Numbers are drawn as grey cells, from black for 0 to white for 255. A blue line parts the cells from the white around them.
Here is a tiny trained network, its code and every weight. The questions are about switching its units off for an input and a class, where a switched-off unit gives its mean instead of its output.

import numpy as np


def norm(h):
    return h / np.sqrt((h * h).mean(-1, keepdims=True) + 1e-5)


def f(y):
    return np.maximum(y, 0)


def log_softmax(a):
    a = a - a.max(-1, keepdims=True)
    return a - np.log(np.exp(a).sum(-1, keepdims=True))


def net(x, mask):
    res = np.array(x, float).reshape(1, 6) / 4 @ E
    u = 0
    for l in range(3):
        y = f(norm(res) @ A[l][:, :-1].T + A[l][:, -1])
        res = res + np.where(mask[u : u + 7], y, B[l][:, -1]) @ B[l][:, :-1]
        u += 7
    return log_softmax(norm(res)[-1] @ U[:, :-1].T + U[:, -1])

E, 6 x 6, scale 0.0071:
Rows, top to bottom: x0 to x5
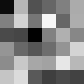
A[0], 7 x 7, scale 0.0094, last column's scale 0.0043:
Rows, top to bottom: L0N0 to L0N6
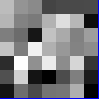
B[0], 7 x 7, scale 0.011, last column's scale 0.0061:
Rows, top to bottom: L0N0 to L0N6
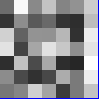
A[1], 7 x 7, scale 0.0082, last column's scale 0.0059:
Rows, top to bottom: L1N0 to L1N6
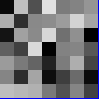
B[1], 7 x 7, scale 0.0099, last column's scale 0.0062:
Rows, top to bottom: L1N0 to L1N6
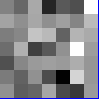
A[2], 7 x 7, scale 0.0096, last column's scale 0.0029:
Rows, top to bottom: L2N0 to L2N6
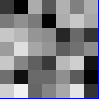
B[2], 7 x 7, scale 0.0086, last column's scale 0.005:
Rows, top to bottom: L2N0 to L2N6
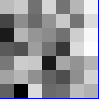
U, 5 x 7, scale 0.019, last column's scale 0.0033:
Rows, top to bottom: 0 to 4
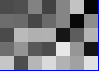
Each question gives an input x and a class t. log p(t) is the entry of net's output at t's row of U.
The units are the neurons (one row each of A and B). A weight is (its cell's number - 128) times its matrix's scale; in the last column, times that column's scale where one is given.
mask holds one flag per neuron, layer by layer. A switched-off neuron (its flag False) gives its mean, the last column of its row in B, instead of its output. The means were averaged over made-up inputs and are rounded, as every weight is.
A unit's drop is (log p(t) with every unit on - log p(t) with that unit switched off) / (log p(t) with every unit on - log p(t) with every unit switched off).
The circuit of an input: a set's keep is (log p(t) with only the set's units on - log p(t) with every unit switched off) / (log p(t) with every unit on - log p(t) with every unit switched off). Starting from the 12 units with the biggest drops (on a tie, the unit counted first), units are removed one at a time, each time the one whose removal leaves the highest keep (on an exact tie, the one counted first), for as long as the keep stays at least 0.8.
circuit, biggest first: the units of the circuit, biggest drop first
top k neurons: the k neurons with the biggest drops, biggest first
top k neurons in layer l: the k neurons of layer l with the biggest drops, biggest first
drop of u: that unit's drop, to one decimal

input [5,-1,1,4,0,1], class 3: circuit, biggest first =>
(L0N5)
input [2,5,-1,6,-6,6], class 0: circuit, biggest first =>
(L0N4, L0N5)
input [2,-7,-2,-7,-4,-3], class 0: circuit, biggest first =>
(L0N4, L1N3)
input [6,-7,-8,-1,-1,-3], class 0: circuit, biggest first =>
(L1N3, L0N4)
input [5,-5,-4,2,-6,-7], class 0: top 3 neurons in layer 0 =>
(L0N4, L0N0, L0N3)
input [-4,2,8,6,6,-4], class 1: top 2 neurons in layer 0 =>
(L0N1, L0N2)
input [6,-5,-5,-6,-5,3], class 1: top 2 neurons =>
(L0N5, L0N0)
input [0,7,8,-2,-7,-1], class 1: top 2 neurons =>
(L0N2, L0N3)
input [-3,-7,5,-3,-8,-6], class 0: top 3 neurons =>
(L0N3, L1N5, L0N4)
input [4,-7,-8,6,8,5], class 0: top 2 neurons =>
(L2N6, L0N2)
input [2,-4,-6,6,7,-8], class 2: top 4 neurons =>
(L0N1, L0N4, L0N2, L0N5)
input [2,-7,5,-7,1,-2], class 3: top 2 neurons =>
(L0N4, L1N3)
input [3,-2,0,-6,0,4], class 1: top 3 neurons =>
(L0N5, L0N0, L0N3)
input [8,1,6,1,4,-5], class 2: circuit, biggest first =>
(L0N6)
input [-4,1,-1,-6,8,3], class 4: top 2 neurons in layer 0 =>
(L0N3, L0N6)
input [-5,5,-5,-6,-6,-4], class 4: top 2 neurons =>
(L0N3, L0N4)
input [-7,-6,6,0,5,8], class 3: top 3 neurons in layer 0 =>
(L0N4, L0N3, L0N6)
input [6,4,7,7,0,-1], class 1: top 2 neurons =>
(L0N2, L0N5)
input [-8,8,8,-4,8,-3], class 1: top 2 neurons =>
(L0N2, L0N1)
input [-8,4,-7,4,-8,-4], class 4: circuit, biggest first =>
(L0N3)
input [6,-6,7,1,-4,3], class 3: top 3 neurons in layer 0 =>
(L0N4, L0N5, L0N1)
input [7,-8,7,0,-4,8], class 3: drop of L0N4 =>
0.4
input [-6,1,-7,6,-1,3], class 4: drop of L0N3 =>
0.8
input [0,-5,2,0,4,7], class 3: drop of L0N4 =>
0.1
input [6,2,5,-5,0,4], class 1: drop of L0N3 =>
0.0
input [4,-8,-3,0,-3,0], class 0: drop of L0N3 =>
0.1
